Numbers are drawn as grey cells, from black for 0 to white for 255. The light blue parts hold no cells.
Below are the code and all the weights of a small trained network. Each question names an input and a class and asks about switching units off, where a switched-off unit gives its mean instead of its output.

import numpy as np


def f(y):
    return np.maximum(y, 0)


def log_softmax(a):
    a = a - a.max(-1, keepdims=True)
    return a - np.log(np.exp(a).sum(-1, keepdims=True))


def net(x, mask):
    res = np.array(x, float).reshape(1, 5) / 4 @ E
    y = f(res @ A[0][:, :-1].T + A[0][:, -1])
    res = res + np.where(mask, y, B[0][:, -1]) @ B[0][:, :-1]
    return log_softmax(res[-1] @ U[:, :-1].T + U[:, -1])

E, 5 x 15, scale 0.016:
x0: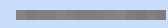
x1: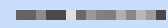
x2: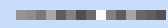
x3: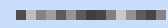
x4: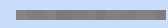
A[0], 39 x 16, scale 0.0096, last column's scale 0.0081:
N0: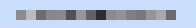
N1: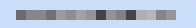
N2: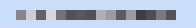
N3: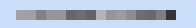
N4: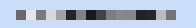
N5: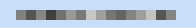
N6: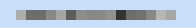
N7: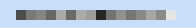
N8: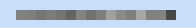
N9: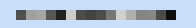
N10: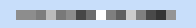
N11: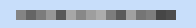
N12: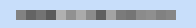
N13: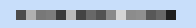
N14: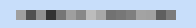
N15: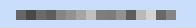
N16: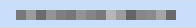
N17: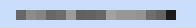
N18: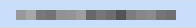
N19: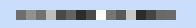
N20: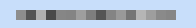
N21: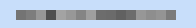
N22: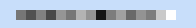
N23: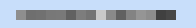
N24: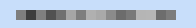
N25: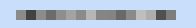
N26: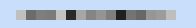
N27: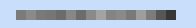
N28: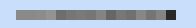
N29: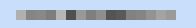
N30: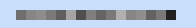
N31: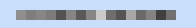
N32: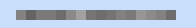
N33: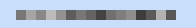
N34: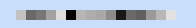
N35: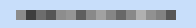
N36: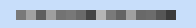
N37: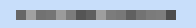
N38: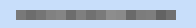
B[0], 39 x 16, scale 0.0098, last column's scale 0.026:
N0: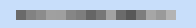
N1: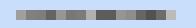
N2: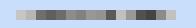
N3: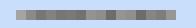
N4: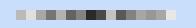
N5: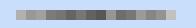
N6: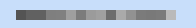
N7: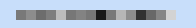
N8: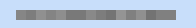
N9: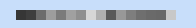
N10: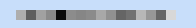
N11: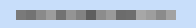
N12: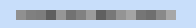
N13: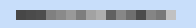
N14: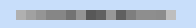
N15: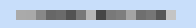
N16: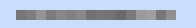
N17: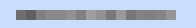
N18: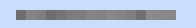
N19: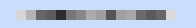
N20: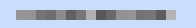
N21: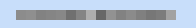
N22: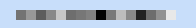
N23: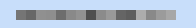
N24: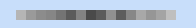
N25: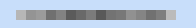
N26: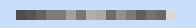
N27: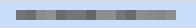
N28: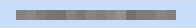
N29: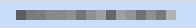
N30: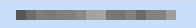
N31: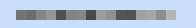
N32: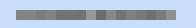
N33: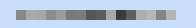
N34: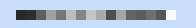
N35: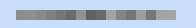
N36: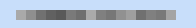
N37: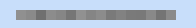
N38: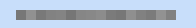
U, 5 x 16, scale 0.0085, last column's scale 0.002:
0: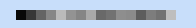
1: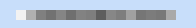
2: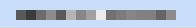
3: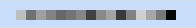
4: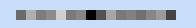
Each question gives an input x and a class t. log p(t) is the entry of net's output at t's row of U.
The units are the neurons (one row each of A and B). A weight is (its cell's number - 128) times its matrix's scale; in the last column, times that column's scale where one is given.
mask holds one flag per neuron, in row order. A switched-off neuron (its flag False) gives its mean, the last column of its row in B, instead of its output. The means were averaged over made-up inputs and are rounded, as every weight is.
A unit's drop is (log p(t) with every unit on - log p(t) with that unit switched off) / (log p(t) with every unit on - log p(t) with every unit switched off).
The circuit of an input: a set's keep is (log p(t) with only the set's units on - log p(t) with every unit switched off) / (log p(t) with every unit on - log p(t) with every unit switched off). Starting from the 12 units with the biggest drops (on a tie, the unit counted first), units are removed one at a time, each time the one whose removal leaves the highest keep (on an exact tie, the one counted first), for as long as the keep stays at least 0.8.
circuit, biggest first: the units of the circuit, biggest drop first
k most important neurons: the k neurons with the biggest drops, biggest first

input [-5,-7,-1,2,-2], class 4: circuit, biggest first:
(N4)
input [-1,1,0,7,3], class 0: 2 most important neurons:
(N9; N13)
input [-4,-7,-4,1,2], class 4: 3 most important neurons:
(N4; N33; N9)
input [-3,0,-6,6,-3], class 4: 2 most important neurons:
(N4; N34)
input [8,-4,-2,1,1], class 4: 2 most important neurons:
(N4; N9)
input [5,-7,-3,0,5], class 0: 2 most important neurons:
(N34; N26)
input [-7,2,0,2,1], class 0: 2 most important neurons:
(N10; N19)
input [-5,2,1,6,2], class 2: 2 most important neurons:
(N22; N7)
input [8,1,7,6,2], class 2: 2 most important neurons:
(N9; N13)
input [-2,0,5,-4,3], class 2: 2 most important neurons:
(N4; N34)
